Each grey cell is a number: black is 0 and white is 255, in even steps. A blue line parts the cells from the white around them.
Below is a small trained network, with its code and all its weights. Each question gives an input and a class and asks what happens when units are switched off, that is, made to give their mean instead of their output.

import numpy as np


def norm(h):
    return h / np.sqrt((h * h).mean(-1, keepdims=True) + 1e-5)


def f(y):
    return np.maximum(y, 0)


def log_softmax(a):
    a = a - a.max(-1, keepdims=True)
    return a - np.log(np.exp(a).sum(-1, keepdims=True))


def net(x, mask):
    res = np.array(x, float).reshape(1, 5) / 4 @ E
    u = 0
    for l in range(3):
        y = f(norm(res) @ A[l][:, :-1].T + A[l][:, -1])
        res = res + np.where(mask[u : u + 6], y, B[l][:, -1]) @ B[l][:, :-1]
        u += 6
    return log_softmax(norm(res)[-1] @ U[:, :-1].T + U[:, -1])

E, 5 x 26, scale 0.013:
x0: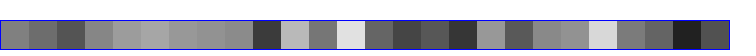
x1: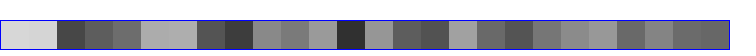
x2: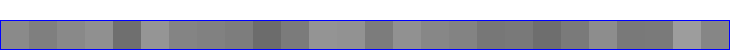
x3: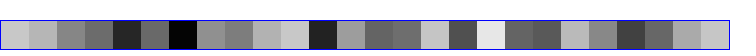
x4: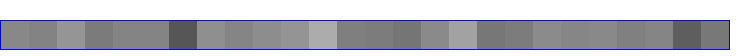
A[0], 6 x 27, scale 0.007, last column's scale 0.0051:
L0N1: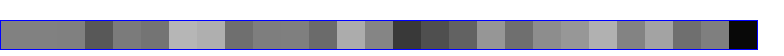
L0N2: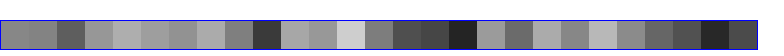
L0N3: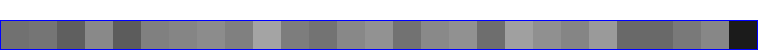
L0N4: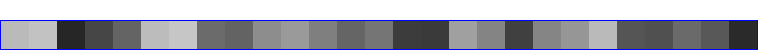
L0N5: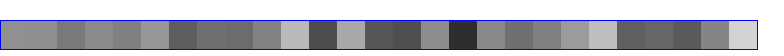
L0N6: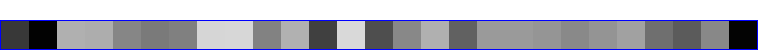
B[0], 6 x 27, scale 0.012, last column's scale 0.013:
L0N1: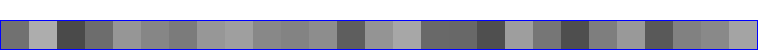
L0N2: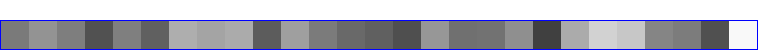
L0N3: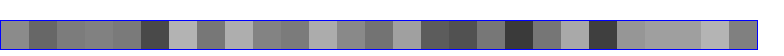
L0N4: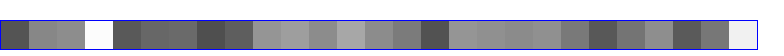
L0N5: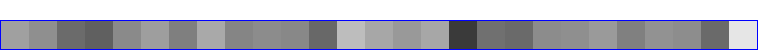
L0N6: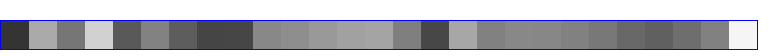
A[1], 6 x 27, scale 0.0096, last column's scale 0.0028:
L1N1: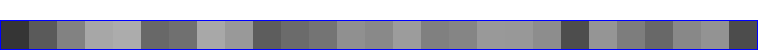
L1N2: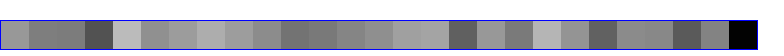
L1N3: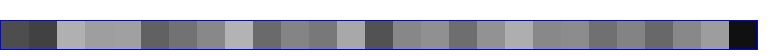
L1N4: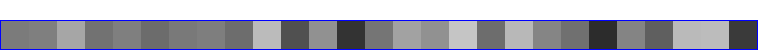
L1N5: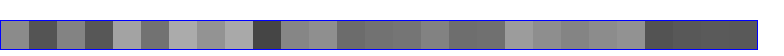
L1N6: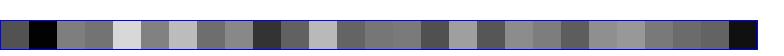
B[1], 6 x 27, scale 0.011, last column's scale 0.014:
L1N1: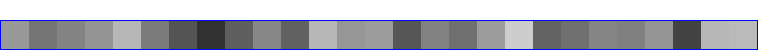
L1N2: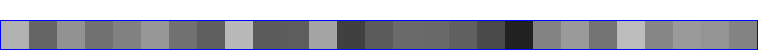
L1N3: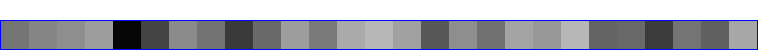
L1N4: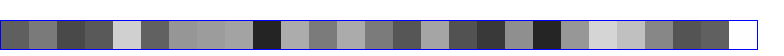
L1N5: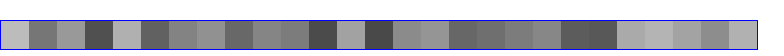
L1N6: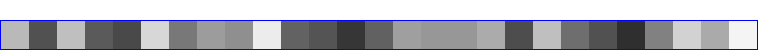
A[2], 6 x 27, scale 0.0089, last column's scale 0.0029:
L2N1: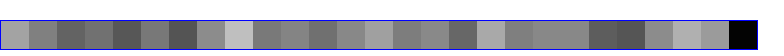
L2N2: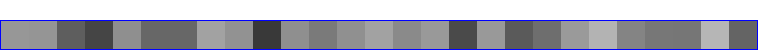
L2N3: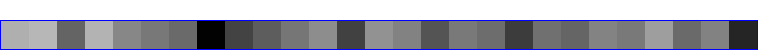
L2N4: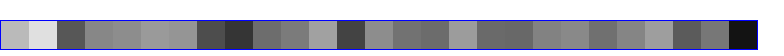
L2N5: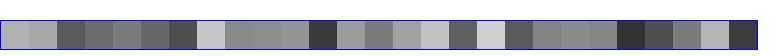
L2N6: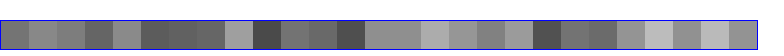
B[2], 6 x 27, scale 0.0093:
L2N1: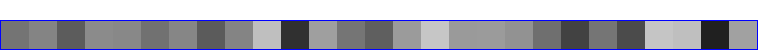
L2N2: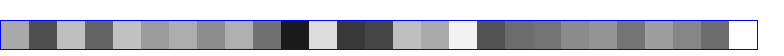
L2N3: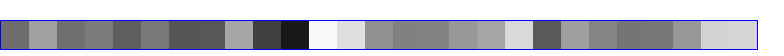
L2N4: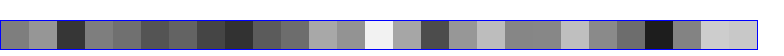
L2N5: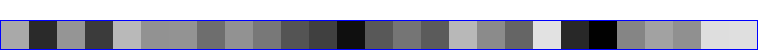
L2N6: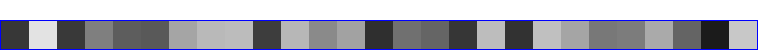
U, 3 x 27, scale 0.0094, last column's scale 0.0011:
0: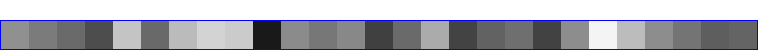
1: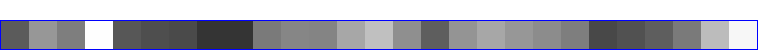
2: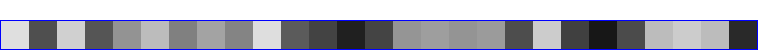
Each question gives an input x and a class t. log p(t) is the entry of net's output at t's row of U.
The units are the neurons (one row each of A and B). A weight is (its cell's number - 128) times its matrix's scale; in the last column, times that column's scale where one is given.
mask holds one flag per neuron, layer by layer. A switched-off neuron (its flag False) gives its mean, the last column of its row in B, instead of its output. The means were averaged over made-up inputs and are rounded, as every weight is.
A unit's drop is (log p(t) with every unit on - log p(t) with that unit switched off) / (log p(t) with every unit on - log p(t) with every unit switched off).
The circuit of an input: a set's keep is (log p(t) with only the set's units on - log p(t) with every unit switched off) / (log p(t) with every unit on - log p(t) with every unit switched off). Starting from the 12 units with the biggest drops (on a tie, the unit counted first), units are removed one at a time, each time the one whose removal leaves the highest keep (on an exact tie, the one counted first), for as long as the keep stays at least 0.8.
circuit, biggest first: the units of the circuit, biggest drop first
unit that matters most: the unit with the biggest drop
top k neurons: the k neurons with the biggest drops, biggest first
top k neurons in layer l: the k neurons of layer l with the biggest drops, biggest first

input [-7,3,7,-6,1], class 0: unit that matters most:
L1N4
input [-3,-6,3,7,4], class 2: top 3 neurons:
[L2N5 L0N4 L0N5]
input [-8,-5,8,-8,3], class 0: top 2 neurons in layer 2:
[L2N6 L2N5]
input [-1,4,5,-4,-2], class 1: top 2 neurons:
[L0N4 L0N2]
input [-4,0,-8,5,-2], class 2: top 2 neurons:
[L2N5 L0N1]
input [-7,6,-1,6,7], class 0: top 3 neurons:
[L1N4 L1N6 L0N6]
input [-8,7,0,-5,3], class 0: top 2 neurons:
[L1N4 L0N6]
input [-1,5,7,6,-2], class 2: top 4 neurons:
[L0N6 L2N5 L0N5 L1N1]
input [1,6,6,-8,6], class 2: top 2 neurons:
[L1N6 L0N6]
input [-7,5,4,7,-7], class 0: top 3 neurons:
[L1N4 L1N6 L0N5]
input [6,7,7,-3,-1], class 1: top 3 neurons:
[L0N4 L1N4 L2N4]
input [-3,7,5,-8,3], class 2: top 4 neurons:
[L1N6 L0N6 L1N1 L1N3]
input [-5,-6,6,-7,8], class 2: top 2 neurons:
[L1N6 L0N4]
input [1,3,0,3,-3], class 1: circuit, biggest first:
[L0N4]
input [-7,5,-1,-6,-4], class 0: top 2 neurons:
[L1N4 L0N2]
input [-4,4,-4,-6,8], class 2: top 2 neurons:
[L1N6 L0N6]
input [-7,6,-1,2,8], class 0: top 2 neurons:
[L1N4 L0N6]
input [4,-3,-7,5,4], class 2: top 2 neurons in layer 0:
[L0N5 L0N4]
